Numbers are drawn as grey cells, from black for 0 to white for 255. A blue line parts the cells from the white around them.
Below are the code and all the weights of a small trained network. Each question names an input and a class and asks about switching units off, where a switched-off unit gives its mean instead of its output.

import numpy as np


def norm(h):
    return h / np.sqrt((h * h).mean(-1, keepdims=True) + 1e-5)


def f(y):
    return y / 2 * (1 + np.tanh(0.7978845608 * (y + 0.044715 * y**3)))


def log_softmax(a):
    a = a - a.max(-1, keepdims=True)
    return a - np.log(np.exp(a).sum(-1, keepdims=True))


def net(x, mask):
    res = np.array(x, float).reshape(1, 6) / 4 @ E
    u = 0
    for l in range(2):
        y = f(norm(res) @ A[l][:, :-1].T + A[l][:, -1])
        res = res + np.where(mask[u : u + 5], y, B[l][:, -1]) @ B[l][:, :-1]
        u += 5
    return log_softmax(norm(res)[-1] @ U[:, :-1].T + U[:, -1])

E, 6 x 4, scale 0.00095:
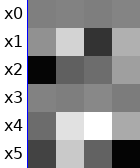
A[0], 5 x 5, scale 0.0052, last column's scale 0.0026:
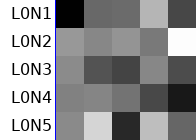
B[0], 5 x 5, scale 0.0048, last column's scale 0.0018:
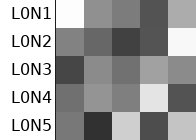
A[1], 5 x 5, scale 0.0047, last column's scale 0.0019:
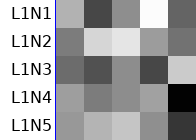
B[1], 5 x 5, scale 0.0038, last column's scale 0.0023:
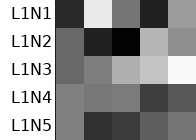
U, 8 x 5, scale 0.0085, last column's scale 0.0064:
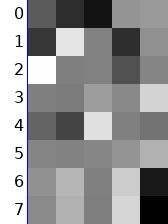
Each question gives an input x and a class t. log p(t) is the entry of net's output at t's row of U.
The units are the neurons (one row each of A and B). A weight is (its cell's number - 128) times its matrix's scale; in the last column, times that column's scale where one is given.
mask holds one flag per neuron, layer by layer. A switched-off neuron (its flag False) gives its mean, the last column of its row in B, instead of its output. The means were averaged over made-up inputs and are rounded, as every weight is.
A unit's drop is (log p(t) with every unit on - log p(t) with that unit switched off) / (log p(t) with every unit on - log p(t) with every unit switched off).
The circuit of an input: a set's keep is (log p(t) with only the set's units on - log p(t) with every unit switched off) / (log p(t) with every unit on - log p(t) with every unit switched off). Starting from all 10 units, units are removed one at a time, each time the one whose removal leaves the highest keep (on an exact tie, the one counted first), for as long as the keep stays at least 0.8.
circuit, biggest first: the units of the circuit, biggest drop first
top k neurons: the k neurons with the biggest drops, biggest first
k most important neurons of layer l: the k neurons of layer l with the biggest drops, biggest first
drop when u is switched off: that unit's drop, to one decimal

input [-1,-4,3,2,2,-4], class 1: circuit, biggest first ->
(L0N5; L1N1)
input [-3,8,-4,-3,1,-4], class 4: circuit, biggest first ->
(L0N5)
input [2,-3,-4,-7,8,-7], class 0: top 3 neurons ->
(L1N2; L0N1; L0N5)
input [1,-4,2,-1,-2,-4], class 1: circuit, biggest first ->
(L1N1; L0N5; L1N2)
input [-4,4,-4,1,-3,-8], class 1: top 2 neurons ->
(L1N1; L0N1)
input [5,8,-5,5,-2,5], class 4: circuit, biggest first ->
(L0N5; L0N1; L1N3)
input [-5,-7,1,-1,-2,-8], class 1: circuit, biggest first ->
(L1N1; L0N5)
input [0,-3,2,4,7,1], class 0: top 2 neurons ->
(L1N2; L0N5)
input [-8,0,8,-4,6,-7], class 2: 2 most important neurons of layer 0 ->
(L0N1; L0N3)
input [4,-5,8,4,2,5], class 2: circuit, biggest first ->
(L0N1; L1N1)
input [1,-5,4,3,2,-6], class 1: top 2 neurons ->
(L1N1; L0N5)
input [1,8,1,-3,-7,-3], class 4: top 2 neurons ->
(L0N5; L1N2)
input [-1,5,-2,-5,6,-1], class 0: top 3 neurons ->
(L1N2; L0N1; L1N5)
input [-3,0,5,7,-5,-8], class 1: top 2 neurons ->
(L1N1; L1N2)
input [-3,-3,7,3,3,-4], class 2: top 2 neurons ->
(L0N1; L0N5)
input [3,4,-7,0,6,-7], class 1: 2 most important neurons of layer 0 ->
(L0N1; L0N2)
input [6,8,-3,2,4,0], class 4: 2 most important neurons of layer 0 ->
(L0N5; L0N1)
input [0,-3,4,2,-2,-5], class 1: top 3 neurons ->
(L1N1; L0N5; L0N2)
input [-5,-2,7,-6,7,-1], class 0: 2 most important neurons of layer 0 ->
(L0N5; L0N2)
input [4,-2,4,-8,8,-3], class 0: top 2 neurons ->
(L1N2; L0N5)
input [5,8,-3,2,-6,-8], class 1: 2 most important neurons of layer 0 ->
(L0N1; L0N3)
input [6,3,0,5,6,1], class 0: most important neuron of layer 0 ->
(L0N1)
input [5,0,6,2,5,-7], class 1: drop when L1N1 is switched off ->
1.4
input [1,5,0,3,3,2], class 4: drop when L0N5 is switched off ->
1.1
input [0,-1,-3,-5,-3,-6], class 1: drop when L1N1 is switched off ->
1.0
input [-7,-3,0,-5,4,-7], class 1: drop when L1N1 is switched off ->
1.2
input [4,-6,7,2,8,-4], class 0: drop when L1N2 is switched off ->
1.1
